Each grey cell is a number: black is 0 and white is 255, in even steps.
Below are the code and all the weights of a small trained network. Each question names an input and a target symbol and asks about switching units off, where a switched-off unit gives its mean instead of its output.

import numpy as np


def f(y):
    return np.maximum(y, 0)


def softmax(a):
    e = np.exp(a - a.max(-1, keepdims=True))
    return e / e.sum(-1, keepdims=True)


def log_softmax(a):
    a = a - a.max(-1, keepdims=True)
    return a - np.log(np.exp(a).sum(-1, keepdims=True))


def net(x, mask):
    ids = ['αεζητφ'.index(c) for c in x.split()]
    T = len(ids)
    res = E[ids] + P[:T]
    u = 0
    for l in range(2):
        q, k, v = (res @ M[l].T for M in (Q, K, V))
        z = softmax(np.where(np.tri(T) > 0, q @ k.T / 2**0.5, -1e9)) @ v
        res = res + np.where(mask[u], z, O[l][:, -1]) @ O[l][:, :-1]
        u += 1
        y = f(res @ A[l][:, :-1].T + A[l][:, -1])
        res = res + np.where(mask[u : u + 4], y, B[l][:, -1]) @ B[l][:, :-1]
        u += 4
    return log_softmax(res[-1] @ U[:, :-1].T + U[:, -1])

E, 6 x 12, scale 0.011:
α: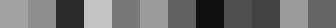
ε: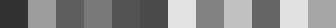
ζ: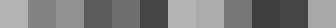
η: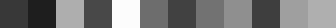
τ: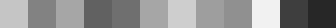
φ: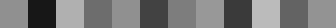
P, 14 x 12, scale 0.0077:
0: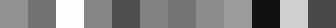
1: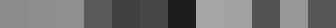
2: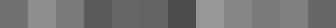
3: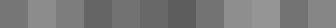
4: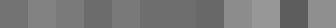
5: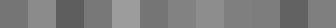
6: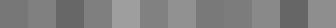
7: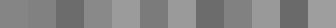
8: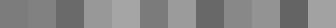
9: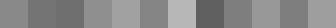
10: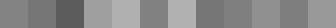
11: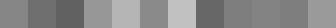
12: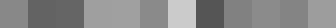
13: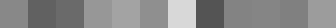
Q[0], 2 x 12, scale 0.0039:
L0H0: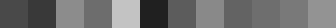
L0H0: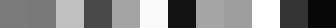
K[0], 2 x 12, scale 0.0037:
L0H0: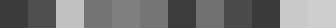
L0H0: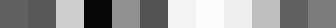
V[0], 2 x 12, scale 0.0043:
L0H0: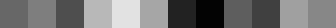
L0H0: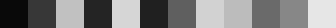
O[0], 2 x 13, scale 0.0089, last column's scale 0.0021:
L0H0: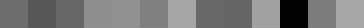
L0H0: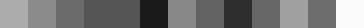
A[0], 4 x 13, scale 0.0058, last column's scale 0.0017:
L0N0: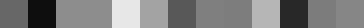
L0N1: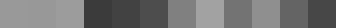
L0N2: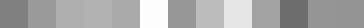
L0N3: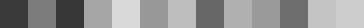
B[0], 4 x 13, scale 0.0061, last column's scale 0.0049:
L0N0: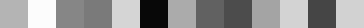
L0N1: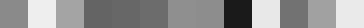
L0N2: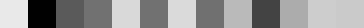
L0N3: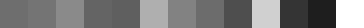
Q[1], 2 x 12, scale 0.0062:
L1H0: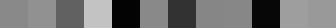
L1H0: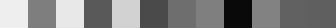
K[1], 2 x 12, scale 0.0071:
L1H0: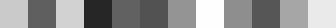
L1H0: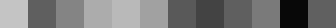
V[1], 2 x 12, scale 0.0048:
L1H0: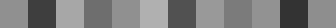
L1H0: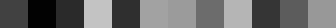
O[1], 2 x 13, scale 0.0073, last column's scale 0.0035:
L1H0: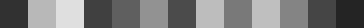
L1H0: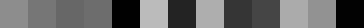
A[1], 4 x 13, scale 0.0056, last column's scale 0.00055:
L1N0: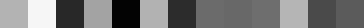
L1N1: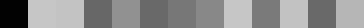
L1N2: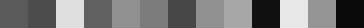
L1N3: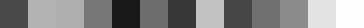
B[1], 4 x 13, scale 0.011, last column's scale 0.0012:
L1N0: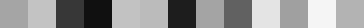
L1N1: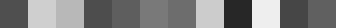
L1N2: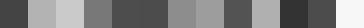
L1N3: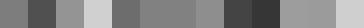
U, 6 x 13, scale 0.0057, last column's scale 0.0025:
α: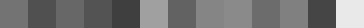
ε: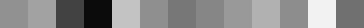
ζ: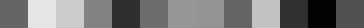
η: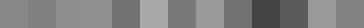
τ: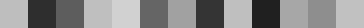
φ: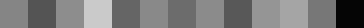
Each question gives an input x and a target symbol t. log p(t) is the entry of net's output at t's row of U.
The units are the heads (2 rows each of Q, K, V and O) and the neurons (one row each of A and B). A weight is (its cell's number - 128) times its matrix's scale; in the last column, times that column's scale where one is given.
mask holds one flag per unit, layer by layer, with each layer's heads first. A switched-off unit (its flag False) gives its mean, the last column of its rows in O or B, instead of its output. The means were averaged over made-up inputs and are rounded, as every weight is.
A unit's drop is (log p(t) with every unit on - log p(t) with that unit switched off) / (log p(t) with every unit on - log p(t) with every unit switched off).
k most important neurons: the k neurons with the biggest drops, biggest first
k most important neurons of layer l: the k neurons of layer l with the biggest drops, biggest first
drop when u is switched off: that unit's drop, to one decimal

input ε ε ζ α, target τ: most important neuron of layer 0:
[L0N1]
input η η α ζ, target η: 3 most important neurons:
[L1N3; L0N1; L0N0]
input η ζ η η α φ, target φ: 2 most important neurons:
[L1N3; L0N1]
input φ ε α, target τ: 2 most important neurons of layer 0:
[L0N1; L0N3]
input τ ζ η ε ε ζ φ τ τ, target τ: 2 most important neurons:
[L0N2; L0N3]
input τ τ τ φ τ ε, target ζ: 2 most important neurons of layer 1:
[L1N1; L1N2]
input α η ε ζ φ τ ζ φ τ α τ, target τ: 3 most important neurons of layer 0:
[L0N2; L0N0; L0N3]
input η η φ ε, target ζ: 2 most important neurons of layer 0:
[L0N1; L0N2]
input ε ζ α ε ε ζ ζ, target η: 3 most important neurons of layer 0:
[L0N0; L0N1; L0N3]
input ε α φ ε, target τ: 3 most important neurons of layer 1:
[L1N1; L1N2; L1N0]
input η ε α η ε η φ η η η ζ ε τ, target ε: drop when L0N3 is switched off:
0.2
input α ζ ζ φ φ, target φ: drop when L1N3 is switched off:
0.7
